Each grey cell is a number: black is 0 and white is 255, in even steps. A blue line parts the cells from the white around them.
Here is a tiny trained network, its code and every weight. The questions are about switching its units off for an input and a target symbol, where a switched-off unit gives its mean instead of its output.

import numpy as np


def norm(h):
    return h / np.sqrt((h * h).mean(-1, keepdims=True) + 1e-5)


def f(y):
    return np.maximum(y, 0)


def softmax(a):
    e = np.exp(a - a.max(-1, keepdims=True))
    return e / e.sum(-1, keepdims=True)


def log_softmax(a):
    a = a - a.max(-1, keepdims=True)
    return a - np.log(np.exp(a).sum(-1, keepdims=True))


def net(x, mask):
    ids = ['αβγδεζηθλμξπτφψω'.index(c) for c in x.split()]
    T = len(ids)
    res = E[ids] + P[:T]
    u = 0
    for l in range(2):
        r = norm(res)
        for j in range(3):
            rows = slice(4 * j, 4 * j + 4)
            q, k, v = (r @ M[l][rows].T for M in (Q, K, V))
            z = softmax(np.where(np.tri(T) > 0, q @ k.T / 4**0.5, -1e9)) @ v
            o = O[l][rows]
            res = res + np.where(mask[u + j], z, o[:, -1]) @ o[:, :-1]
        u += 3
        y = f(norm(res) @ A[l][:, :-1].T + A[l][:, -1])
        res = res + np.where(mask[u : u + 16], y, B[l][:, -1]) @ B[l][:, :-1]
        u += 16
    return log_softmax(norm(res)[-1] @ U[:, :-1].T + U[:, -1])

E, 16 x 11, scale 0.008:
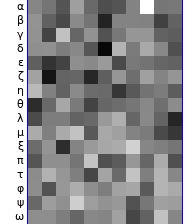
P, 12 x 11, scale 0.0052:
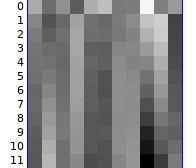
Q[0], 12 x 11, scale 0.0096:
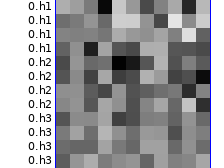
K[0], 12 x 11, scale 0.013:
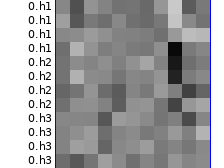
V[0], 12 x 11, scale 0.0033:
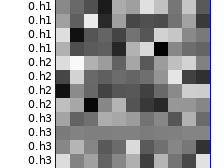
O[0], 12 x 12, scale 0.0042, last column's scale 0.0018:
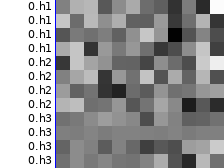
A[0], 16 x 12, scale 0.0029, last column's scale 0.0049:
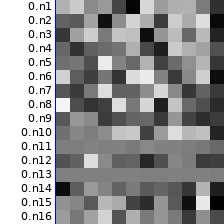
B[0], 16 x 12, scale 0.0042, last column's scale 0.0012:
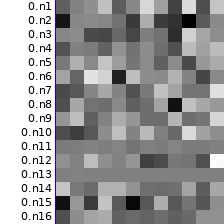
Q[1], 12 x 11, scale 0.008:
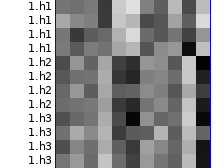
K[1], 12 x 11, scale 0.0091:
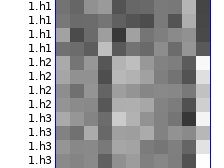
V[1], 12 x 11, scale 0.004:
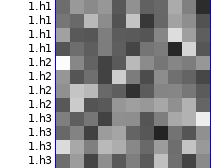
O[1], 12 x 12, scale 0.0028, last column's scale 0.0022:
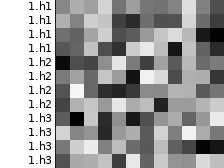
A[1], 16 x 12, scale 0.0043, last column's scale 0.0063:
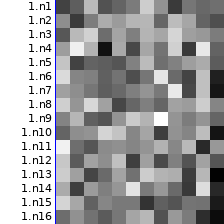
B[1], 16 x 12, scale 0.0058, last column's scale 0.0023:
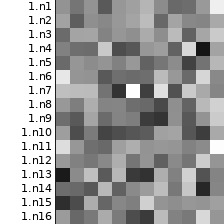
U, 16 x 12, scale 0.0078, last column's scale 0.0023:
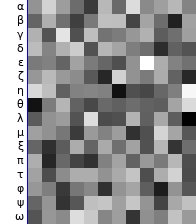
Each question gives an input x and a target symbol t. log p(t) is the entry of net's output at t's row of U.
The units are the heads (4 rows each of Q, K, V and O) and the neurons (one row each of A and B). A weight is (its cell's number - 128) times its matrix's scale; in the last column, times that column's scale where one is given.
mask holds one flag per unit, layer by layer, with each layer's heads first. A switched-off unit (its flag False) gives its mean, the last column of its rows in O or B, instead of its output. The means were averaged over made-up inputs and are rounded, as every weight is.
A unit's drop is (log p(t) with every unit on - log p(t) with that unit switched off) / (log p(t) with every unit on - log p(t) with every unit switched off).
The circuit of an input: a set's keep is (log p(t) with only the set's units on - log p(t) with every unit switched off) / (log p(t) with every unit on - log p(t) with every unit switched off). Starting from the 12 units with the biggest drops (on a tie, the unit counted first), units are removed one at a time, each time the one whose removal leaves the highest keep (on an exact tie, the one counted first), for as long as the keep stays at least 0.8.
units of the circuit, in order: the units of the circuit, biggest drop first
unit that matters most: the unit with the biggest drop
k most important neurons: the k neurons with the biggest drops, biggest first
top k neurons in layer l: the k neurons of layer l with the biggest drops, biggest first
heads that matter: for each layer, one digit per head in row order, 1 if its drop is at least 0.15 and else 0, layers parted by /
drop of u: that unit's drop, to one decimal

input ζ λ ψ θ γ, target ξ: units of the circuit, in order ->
(1.h2; 1.h1)
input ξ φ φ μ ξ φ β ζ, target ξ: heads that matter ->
110 / 000
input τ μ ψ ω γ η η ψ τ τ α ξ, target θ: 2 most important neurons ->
(1.n9; 1.n11)
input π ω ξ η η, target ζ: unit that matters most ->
1.h2
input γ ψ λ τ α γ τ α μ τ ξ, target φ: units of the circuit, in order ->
(1.h2; 1.h3)
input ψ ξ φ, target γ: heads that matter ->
000 / 011
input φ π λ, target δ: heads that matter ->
110 / 011
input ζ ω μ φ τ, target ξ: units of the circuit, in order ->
(1.h2; 0.h2)
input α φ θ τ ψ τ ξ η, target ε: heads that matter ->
000 / 100
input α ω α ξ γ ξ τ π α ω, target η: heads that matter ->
110 / 100
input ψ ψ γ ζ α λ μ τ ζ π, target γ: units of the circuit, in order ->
(0.h1; 1.h2)
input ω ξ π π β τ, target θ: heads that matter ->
010 / 000
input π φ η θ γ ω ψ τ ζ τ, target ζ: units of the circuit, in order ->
(1.h2; 1.h3)
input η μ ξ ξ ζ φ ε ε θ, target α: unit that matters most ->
1.h3
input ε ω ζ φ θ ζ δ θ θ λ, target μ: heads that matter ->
100 / 000
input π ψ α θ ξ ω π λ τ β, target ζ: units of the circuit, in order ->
(1.h2; 1.h1)
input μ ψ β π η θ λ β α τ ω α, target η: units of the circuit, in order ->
(1.h3; 0.h1)
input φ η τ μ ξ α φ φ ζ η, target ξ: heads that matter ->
010 / 000
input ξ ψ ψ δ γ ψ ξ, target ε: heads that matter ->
100 / 000
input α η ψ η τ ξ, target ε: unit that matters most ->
1.h1
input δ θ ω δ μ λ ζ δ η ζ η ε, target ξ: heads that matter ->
000 / 100
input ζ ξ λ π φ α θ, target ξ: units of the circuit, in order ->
(0.h2; 1.h2)
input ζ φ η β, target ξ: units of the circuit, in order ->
(1.h2; 0.h2)
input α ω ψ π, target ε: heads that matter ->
100 / 100
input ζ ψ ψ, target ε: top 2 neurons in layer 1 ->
(1.n10; 1.n1)
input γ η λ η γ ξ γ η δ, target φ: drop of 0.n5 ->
0.0
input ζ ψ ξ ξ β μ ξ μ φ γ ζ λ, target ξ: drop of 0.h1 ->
0.1
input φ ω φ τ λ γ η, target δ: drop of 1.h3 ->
0.3
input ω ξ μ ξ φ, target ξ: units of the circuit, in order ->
(0.h2)
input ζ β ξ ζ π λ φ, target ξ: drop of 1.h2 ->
0.2
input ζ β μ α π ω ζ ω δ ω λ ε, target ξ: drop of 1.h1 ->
0.3
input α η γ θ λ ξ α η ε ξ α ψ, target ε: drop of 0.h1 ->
0.2
